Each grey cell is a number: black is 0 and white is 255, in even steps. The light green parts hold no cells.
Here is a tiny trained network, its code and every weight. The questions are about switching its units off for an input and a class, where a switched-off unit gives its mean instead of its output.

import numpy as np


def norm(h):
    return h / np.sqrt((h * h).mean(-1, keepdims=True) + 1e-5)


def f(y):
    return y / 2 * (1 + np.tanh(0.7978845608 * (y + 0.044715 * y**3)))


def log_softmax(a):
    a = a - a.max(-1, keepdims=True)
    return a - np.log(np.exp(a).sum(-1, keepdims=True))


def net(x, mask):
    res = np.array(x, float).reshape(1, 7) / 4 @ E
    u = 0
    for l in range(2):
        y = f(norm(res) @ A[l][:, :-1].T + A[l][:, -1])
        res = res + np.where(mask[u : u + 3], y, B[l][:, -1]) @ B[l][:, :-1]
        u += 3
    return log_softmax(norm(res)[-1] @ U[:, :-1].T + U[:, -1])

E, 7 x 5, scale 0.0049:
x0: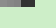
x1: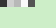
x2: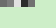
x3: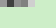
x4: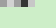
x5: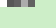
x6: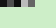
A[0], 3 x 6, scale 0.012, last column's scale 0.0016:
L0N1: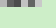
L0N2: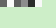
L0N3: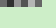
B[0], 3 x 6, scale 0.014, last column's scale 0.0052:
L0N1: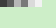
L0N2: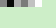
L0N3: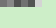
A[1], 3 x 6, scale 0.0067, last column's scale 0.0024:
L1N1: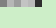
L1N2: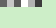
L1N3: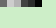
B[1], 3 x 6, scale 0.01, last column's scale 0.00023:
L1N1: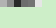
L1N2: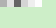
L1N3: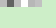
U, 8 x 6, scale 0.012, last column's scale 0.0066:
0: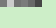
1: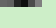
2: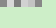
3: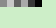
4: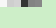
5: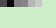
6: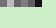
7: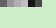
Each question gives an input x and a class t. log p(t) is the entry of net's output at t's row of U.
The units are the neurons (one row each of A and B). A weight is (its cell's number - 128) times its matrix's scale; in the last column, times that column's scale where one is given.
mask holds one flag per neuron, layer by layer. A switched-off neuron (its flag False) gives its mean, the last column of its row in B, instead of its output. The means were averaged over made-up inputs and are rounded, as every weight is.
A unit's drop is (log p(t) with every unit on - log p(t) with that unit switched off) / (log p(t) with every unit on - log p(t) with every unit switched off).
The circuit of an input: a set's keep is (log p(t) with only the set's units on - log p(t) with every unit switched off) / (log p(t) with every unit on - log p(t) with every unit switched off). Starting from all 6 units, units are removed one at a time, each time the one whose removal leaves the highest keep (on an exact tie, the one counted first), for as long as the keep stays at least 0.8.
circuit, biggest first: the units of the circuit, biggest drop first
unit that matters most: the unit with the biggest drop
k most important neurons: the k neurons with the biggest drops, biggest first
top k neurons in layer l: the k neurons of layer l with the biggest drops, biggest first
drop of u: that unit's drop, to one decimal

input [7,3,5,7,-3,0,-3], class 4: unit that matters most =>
L0N2
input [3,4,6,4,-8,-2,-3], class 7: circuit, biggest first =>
[L0N2, L0N1]
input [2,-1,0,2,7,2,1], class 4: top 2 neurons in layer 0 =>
[L0N2, L0N1]
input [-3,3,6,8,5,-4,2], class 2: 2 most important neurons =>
[L0N2, L1N3]
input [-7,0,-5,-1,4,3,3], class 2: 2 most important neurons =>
[L0N2, L1N2]
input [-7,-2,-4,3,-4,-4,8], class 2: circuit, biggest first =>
[L0N2, L1N2]
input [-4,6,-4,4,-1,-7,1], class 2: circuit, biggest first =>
[L1N2, L0N1]
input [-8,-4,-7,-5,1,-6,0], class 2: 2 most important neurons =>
[L1N2, L0N2]
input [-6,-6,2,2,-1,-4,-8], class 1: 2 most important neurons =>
[L0N3, L1N2]
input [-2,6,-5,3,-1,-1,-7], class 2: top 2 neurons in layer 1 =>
[L1N2, L1N1]
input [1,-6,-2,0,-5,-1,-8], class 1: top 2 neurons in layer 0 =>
[L0N3, L0N2]
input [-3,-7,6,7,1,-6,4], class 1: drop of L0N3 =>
0.2
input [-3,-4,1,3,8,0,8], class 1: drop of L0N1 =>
0.1
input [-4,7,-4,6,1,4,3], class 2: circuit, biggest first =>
[L1N2]
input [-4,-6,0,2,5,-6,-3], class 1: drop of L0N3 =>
0.4
